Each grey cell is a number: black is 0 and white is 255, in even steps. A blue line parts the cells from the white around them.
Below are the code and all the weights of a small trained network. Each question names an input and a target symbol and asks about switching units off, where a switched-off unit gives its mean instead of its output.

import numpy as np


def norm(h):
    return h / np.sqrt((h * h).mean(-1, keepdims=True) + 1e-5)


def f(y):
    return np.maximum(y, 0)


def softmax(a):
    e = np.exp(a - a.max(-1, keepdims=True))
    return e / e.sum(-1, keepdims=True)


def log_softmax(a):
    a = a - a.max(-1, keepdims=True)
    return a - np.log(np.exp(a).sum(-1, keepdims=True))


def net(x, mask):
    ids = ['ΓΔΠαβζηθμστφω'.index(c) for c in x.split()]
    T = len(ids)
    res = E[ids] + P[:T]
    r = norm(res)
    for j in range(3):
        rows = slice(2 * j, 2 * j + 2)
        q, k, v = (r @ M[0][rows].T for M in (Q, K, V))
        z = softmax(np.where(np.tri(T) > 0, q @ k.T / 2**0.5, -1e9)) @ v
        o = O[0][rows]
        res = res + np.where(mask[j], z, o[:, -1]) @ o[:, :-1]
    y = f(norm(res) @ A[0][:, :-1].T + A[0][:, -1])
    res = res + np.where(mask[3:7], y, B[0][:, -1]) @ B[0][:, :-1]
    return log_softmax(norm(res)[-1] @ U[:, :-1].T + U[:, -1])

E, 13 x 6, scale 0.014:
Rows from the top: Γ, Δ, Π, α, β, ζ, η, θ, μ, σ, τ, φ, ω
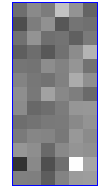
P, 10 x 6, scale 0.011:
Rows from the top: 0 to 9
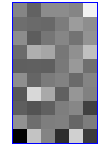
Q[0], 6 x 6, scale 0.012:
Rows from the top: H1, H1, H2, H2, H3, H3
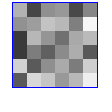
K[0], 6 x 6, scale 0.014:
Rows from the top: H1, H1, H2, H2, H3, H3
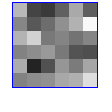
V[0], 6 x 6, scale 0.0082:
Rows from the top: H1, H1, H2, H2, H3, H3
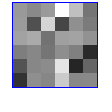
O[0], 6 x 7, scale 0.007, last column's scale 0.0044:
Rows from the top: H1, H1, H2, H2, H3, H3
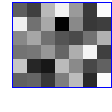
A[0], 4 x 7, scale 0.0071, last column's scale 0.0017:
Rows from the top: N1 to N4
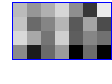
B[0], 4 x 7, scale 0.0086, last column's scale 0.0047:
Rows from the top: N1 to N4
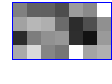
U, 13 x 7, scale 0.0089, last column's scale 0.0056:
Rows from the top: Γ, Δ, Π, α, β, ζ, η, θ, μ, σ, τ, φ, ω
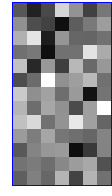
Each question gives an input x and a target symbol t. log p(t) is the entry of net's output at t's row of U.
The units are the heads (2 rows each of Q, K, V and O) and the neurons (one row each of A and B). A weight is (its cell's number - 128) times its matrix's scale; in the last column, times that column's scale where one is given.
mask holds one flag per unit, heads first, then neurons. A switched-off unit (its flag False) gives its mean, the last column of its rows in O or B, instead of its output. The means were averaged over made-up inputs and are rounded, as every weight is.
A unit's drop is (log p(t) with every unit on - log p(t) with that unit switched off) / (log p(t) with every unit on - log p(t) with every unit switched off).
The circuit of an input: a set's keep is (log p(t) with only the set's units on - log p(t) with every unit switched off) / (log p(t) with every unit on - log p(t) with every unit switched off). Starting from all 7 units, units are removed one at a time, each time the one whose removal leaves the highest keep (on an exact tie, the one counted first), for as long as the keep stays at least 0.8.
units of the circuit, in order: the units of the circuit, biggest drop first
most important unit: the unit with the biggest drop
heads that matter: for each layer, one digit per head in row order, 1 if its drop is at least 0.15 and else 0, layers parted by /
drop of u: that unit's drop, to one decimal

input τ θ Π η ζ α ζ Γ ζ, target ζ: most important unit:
H3
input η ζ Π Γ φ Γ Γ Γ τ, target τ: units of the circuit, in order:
[N3, H3]
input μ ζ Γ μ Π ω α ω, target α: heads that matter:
100
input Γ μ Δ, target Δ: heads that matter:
100
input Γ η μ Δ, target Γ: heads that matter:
001
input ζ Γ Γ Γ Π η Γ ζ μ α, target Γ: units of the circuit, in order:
[H3, H1]
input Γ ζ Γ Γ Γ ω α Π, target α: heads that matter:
110
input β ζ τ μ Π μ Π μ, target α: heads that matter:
100
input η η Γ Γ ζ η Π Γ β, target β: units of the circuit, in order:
[H1, H2]
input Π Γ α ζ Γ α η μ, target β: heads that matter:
100
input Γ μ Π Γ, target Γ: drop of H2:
0.0
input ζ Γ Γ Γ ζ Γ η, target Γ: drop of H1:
0.2
